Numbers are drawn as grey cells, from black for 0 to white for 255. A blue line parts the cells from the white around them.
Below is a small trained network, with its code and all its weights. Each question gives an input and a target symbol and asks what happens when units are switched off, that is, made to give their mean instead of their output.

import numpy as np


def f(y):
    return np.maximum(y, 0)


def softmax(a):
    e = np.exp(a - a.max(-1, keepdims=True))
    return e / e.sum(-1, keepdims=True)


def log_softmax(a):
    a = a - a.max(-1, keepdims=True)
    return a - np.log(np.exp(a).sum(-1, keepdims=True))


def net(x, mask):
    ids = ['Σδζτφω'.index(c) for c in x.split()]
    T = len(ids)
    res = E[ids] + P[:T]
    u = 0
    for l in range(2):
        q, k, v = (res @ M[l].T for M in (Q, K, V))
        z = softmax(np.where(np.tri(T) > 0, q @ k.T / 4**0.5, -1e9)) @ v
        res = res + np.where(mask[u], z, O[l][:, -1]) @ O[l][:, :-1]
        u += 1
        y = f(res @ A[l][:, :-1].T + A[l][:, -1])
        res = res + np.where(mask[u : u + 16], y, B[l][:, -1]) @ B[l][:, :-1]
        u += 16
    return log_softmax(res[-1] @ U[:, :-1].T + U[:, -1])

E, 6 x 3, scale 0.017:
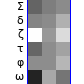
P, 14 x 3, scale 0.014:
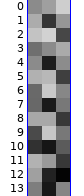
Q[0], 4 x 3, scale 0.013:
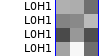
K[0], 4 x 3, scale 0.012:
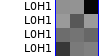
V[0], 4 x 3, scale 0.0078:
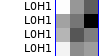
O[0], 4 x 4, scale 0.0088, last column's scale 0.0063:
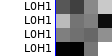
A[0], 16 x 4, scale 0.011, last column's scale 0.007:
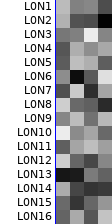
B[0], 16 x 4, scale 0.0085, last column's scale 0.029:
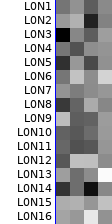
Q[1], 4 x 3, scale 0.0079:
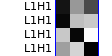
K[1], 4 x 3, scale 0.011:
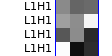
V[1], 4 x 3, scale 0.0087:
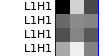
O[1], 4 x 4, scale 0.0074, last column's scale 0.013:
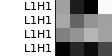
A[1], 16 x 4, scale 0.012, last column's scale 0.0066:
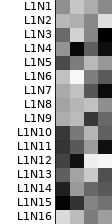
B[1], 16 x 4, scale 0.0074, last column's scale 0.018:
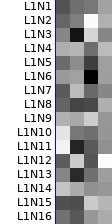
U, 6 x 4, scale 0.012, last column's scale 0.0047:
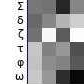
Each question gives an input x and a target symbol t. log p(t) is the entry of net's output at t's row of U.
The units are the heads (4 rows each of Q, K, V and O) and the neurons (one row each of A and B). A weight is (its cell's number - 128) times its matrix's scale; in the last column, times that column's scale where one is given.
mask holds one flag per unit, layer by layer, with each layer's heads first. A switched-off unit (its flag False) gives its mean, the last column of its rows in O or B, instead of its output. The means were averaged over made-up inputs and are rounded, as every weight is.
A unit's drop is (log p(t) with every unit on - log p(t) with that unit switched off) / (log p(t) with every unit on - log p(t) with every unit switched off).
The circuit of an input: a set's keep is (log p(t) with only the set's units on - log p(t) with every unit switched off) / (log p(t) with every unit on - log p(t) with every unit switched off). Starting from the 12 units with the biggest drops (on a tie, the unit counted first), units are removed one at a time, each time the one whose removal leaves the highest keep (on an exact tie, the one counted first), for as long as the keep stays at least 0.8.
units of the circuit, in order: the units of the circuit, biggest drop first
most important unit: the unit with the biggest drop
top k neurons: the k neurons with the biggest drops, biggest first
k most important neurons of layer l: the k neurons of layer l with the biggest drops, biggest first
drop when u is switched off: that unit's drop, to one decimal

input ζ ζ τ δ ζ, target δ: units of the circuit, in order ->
(L0H1)
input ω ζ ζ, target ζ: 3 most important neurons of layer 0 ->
(L0N6; L0N9; L0N3)
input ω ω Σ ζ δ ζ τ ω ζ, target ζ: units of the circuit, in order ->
(L0H1; L1H1)
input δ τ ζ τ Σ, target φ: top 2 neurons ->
(L0N6; L0N13)
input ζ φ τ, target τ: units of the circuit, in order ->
(L0N3; L1N12)
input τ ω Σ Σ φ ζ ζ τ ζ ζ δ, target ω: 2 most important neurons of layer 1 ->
(L1N4; L1N2)
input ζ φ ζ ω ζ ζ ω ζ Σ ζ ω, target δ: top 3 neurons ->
(L0N9; L0N6; L0N15)
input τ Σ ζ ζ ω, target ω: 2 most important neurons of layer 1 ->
(L1N4; L1N2)
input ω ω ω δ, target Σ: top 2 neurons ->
(L1N11; L1N2)
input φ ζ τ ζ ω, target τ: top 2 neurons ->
(L0N6; L0N3)
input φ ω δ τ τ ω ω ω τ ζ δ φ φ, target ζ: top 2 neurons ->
(L0N15; L0N10)
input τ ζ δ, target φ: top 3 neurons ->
(L0N6; L0N3; L0N5)
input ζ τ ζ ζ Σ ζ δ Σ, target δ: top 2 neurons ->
(L0N6; L0N15)
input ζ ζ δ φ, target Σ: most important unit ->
L1N12
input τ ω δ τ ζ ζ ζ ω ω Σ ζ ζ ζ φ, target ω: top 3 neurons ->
(L0N13; L0N5; L0N3)
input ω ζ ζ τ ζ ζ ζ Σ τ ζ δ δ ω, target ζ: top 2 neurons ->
(L0N6; L0N3)
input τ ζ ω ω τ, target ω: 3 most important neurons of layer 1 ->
(L1N4; L1N2; L1N12)
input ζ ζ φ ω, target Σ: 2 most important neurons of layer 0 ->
(L0N15; L0N5)
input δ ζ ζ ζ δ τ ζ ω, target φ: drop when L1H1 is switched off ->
0.5
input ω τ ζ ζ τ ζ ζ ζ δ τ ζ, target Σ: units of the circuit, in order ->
(L1H1)
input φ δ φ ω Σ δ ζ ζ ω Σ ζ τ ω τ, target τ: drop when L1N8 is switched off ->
0.0
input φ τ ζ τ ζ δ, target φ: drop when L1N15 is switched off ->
0.1
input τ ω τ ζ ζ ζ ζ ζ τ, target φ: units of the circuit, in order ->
(L0N3; L1N12)
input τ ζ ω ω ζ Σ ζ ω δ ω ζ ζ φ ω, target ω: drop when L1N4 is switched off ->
0.2
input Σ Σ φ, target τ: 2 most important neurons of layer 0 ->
(L0N6; L0N3)
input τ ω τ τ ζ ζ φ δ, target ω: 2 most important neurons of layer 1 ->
(L1N4; L1N2)
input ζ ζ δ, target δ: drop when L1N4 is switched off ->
0.2
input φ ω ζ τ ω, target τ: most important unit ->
L0N6
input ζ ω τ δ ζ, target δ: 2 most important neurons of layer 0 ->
(L0N6; L0N13)
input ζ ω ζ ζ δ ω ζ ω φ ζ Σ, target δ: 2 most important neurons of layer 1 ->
(L1N2; L1N4)
